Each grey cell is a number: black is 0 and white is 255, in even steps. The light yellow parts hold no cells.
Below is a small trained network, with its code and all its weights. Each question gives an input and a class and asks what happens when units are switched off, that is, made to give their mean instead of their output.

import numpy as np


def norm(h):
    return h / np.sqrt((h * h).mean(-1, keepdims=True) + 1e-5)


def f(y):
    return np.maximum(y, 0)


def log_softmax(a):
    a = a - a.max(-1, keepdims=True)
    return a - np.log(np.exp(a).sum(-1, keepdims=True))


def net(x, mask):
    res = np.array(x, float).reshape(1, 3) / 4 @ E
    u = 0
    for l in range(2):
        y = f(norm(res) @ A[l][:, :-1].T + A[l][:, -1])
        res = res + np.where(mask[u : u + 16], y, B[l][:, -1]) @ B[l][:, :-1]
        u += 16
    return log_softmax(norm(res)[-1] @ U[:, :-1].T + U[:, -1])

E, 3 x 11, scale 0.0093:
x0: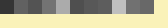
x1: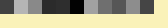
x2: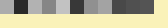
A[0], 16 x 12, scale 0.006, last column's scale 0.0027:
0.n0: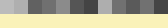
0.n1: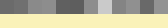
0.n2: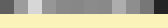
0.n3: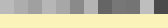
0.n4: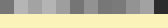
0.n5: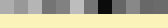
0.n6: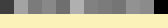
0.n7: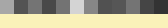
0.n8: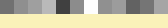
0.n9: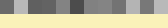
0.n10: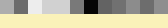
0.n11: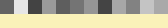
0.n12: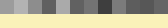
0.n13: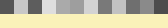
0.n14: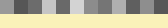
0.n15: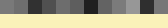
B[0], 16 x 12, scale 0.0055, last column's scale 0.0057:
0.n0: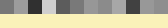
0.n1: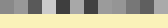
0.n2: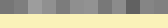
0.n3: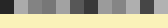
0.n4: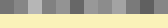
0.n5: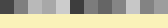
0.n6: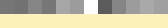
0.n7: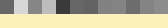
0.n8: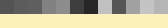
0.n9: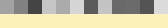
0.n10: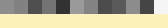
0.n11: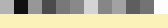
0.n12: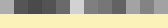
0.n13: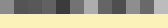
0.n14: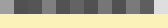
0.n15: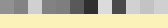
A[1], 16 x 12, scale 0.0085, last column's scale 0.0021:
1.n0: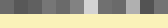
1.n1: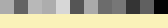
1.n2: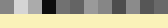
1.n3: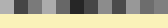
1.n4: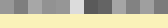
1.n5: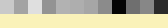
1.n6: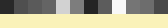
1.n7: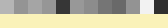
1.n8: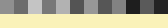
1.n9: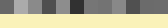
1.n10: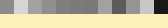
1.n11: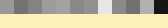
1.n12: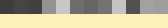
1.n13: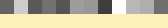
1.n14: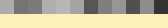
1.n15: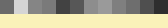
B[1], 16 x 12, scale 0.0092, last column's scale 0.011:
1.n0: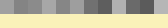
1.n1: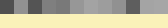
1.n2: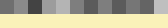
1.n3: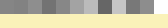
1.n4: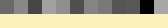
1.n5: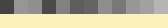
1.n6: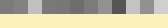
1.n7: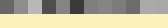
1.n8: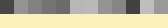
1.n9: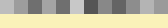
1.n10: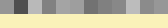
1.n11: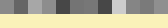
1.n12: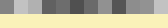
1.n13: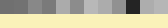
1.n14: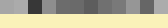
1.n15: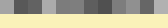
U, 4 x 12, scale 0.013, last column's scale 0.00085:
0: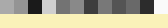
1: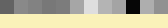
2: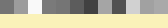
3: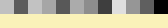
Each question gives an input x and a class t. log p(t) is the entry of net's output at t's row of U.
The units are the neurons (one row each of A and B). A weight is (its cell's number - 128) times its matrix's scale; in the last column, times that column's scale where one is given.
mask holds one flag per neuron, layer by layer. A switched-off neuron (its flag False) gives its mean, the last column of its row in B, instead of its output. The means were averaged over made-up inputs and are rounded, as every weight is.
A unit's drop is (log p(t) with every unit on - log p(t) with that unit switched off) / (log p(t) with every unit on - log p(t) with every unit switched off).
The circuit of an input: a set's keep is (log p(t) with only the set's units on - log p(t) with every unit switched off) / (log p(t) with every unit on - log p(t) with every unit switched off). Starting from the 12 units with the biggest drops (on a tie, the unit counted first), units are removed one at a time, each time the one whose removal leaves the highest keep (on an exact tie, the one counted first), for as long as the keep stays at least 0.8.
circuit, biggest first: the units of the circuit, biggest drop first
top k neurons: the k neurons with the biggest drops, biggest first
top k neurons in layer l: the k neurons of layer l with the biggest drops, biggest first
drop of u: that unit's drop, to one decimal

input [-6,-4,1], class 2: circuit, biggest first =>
1.n5
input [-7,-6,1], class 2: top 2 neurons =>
1.n5, 1.n7
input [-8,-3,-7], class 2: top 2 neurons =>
1.n7, 1.n3
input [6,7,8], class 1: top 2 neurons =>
1.n8, 1.n3
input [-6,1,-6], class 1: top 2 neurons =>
1.n13, 0.n15
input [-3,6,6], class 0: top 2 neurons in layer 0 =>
0.n11, 0.n1
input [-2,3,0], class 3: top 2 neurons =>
0.n10, 0.n8
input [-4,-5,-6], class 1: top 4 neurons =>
1.n13, 0.n9, 1.n7, 1.n2
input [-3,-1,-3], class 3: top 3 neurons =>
1.n0, 0.n14, 0.n11
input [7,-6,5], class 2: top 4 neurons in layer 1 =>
1.n6, 1.n12, 1.n2, 1.n15
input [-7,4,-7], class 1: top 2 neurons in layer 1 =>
1.n13, 1.n6
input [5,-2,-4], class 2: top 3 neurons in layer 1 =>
1.n6, 1.n12, 1.n3
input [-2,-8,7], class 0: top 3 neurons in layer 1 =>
1.n14, 1.n13, 1.n4
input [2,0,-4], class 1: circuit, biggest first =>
1.n13
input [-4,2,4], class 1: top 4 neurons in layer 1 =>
1.n3, 1.n6, 1.n12, 1.n5
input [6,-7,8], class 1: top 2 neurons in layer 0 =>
0.n9, 0.n1
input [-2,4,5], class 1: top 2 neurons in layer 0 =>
0.n10, 0.n3
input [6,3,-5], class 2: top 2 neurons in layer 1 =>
1.n6, 1.n3
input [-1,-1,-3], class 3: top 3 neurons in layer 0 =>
0.n11, 0.n14, 0.n13
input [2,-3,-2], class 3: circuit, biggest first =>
1.n2
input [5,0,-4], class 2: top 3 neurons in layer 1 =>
1.n6, 1.n12, 1.n3
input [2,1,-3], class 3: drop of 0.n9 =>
0.3
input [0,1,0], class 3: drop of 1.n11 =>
0.1
